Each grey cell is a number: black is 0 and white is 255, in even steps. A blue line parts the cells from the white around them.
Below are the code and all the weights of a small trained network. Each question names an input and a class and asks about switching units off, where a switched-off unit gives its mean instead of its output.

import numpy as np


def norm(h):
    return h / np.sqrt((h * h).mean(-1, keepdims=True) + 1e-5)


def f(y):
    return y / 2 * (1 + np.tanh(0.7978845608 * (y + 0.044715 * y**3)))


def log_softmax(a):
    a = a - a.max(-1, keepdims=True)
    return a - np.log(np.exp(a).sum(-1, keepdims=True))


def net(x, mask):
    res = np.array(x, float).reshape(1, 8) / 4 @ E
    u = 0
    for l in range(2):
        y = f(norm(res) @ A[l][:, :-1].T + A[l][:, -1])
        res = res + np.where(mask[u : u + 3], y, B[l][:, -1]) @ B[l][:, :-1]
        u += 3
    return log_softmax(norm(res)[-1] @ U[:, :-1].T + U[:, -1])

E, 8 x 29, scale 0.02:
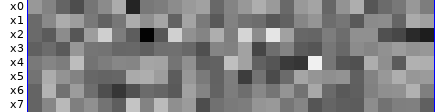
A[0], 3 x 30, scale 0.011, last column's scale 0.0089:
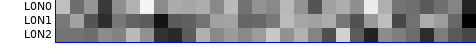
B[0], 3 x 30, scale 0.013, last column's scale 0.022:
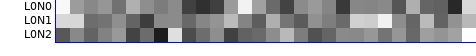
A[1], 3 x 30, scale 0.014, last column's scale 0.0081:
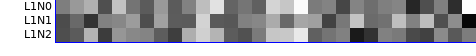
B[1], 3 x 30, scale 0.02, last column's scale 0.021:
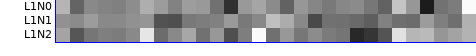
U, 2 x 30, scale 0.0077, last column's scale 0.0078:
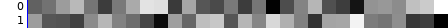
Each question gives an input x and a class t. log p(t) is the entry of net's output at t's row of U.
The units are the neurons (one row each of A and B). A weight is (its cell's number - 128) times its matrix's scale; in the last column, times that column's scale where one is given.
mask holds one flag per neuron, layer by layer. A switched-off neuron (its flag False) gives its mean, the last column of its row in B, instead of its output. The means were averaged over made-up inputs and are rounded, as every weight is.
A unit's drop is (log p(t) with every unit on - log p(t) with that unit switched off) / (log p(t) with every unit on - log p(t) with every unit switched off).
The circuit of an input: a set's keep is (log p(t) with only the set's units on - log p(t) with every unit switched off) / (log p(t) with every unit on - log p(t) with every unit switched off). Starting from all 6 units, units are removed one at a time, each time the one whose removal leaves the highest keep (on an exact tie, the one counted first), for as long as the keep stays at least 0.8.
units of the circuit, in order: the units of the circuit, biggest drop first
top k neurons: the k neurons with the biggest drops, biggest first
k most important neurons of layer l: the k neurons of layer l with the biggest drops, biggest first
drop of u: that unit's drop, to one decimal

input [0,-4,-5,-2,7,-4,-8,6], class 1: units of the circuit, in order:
L0N0; L1N2
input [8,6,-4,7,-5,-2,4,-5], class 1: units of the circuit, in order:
L0N1
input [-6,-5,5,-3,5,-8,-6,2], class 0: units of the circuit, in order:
L1N2; L0N1
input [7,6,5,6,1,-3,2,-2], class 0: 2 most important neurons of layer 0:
L0N2; L0N0
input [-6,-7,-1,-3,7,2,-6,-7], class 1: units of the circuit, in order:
L1N2; L0N2
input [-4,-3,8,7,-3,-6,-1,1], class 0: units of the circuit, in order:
L1N2; L0N0
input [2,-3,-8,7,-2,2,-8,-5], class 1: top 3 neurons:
L1N2; L0N2; L1N0
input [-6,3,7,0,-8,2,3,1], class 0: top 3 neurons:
L0N0; L1N0; L1N2
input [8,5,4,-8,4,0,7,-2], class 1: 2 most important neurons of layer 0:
L0N1; L0N0
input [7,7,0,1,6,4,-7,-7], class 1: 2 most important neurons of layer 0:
L0N0; L0N2
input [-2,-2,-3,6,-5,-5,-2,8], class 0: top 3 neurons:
L0N0; L0N1; L1N2
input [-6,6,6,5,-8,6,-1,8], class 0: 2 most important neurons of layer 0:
L0N0; L0N1
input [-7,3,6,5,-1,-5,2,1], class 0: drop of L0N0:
0.1
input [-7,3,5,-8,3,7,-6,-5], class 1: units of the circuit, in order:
L0N0
